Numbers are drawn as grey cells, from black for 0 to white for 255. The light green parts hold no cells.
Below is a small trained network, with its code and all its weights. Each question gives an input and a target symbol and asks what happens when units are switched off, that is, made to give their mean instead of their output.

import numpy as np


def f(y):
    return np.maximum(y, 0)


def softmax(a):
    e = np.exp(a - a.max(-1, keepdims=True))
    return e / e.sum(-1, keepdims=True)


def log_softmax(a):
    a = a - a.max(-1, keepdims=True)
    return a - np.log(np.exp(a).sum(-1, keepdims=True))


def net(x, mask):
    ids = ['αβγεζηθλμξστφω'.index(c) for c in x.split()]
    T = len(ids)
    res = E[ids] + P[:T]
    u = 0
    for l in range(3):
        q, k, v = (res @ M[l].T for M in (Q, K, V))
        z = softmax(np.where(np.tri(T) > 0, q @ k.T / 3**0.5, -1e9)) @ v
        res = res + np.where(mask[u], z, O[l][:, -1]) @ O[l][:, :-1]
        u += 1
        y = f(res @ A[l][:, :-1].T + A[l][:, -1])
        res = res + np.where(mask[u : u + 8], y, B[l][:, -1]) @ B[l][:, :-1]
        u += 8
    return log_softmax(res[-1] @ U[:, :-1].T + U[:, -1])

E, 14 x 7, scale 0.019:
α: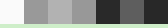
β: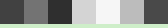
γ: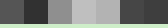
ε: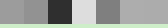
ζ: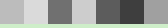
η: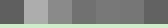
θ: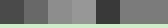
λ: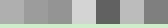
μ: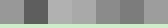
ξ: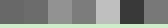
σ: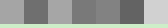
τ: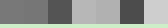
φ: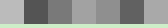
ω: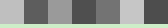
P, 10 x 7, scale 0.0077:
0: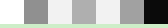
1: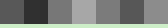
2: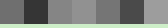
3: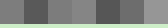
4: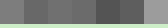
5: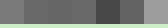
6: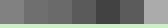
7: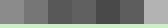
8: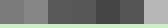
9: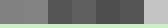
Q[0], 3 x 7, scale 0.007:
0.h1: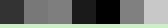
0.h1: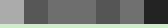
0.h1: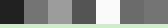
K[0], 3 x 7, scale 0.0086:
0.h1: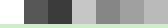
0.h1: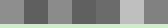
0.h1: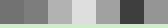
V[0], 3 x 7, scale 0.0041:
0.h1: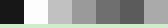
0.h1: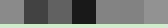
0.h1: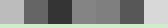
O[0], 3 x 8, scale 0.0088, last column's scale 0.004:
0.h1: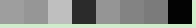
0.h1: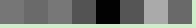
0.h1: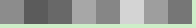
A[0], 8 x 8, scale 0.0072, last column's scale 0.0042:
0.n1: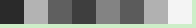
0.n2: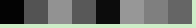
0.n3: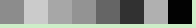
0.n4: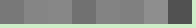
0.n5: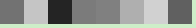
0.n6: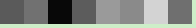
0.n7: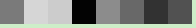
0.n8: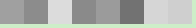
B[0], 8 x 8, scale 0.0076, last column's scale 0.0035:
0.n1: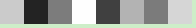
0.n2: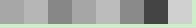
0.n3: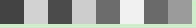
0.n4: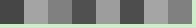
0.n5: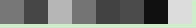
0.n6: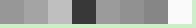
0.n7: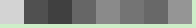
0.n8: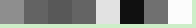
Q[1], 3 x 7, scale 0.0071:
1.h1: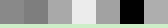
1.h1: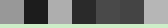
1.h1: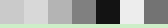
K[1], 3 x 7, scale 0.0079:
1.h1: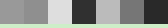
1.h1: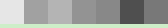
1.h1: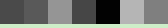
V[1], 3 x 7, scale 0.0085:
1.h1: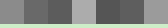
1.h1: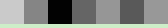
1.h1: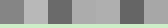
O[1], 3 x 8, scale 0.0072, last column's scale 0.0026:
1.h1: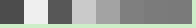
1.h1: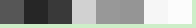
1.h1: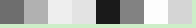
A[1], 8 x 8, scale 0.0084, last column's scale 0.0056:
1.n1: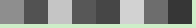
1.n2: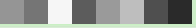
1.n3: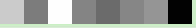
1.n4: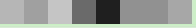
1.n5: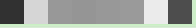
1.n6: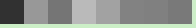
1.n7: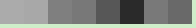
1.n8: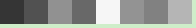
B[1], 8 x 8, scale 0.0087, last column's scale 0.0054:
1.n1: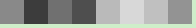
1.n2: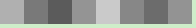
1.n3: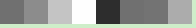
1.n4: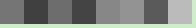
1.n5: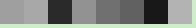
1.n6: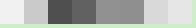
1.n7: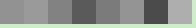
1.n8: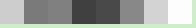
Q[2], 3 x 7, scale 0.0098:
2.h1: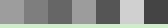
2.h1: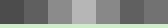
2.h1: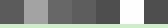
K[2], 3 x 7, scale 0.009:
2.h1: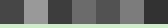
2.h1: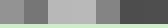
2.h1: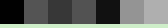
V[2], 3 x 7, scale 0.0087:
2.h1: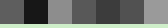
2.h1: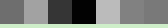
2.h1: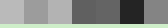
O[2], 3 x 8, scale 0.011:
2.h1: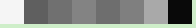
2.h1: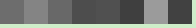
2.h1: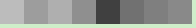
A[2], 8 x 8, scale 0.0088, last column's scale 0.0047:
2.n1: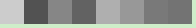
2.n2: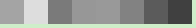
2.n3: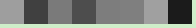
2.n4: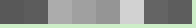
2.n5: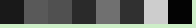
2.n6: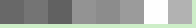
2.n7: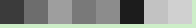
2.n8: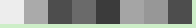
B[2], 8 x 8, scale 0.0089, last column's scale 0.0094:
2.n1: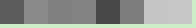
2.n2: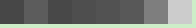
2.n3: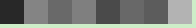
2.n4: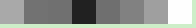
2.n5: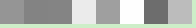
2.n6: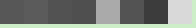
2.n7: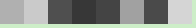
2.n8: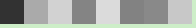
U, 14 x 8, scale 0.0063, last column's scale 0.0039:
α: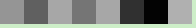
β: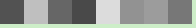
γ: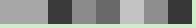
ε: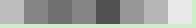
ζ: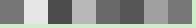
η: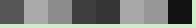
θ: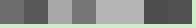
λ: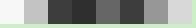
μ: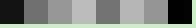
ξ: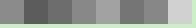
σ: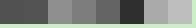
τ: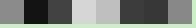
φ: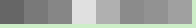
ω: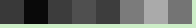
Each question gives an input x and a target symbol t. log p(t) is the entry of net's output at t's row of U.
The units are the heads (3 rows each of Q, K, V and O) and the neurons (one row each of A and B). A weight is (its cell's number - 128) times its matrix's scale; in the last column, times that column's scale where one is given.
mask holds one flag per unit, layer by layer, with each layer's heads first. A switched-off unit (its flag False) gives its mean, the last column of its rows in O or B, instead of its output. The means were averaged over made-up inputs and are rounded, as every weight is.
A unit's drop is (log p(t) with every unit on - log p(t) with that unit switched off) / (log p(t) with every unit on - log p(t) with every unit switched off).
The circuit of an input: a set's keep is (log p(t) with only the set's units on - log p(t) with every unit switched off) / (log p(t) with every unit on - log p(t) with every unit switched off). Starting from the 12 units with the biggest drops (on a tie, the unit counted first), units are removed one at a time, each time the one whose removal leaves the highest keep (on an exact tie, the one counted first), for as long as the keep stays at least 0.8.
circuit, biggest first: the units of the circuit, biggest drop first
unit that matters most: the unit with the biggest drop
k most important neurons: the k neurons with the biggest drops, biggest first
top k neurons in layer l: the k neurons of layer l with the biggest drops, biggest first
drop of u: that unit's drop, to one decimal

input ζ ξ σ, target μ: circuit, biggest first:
(2.h1 1.h1)
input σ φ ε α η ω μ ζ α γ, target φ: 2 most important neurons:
(0.n8 2.n8)
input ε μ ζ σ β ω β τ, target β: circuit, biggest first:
(2.h1 0.h1)
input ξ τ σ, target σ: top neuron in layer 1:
(1.n8)
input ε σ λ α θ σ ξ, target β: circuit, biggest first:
(2.h1 1.h1 1.n6 2.n4)
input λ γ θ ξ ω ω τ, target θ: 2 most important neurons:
(1.n3 2.n4)
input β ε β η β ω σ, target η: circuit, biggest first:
(2.n7 2.h1 1.n6)
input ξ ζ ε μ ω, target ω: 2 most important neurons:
(0.n8 1.n1)
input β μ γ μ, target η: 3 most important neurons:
(0.n8 2.n7 1.n6)
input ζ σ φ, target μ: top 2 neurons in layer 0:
(0.n3 0.n8)
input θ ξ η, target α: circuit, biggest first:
(1.h1 0.h1)
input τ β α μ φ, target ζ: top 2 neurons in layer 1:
(1.n5 1.n6)
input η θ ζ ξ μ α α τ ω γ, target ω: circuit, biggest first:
(1.h1 0.n7 0.h1 1.n8)
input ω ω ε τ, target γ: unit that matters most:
2.n5
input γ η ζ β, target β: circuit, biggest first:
(1.n6 1.n8 2.n8)
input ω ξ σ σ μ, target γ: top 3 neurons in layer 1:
(1.n2 1.n1 1.n3)
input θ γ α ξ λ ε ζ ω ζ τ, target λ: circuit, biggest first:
(1.h1 0.h1 2.h1)
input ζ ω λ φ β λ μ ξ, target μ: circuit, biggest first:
(2.h1 1.h1)
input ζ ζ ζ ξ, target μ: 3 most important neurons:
(1.n3 1.n5 0.n3)
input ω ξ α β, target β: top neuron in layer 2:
(2.n8)
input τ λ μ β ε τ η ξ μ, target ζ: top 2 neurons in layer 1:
(1.n5 1.n6)
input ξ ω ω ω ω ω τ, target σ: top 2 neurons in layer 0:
(0.n7 0.n8)
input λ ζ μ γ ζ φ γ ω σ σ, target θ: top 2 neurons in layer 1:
(1.n3 1.n2)
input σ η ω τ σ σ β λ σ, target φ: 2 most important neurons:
(0.n8 2.n8)
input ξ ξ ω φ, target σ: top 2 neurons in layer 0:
(0.n7 0.n8)
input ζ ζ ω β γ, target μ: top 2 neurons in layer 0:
(0.n3 0.n8)
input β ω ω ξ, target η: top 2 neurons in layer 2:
(2.n7 2.n4)
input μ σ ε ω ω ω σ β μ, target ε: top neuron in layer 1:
(1.n3)
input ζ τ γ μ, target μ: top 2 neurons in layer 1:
(1.n3 1.n5)
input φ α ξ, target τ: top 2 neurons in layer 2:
(2.n6 2.n4)
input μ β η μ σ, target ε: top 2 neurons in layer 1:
(1.n3 1.n6)
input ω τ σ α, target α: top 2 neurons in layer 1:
(1.n7 1.n8)
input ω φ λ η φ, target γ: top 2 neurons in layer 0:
(0.n8 0.n1)
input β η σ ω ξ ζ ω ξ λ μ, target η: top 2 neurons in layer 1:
(1.n6 1.n3)
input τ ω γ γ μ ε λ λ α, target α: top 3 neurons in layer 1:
(1.n7 1.n4 1.n6)
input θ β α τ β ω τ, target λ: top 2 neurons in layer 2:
(2.n7 2.n8)
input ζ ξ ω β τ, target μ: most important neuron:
(1.n3)
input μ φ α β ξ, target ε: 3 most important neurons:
(0.n8 2.n4 1.n3)
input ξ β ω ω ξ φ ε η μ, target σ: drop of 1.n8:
0.3
